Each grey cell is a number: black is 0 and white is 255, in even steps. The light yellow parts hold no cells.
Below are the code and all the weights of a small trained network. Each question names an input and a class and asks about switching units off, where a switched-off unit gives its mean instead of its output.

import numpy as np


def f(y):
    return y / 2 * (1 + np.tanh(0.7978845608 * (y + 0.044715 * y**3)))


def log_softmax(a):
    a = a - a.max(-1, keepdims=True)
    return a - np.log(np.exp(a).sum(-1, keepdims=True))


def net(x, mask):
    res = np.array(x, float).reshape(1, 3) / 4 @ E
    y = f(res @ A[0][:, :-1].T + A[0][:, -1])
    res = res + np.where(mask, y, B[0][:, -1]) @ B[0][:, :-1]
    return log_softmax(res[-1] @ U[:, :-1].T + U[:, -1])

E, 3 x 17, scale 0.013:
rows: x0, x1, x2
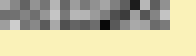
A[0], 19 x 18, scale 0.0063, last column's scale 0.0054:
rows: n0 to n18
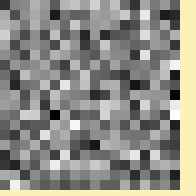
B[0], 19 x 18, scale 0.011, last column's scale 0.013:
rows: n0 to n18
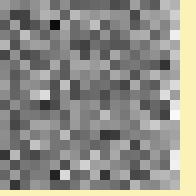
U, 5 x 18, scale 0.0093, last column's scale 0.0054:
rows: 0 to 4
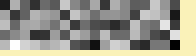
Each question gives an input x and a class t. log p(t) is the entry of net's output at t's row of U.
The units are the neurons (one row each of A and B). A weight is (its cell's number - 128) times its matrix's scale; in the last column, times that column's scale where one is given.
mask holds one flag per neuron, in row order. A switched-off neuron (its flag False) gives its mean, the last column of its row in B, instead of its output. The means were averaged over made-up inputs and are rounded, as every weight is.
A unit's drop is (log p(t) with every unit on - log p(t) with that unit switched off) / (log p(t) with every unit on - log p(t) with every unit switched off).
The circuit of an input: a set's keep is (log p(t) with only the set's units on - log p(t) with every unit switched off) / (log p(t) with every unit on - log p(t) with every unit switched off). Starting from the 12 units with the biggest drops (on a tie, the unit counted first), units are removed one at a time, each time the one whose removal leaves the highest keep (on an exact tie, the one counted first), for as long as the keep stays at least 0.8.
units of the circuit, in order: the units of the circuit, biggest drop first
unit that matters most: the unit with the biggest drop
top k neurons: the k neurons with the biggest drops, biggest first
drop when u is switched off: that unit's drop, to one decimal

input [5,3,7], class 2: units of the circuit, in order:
n3
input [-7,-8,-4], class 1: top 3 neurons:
n1; n11; n10
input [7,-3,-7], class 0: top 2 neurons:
n5; n10
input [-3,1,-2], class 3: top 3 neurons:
n17; n2; n5
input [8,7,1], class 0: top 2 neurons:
n2; n17
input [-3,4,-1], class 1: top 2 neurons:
n10; n16
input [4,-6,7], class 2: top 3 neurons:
n3; n16; n9
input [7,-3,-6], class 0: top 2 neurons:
n5; n10
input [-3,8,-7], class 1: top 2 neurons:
n16; n7
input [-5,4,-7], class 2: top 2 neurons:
n8; n13
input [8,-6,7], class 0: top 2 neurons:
n5; n17
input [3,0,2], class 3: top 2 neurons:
n15; n3
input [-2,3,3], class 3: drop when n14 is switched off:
0.2
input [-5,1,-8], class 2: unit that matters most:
n8
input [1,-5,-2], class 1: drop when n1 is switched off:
0.3
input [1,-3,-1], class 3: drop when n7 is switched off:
0.2
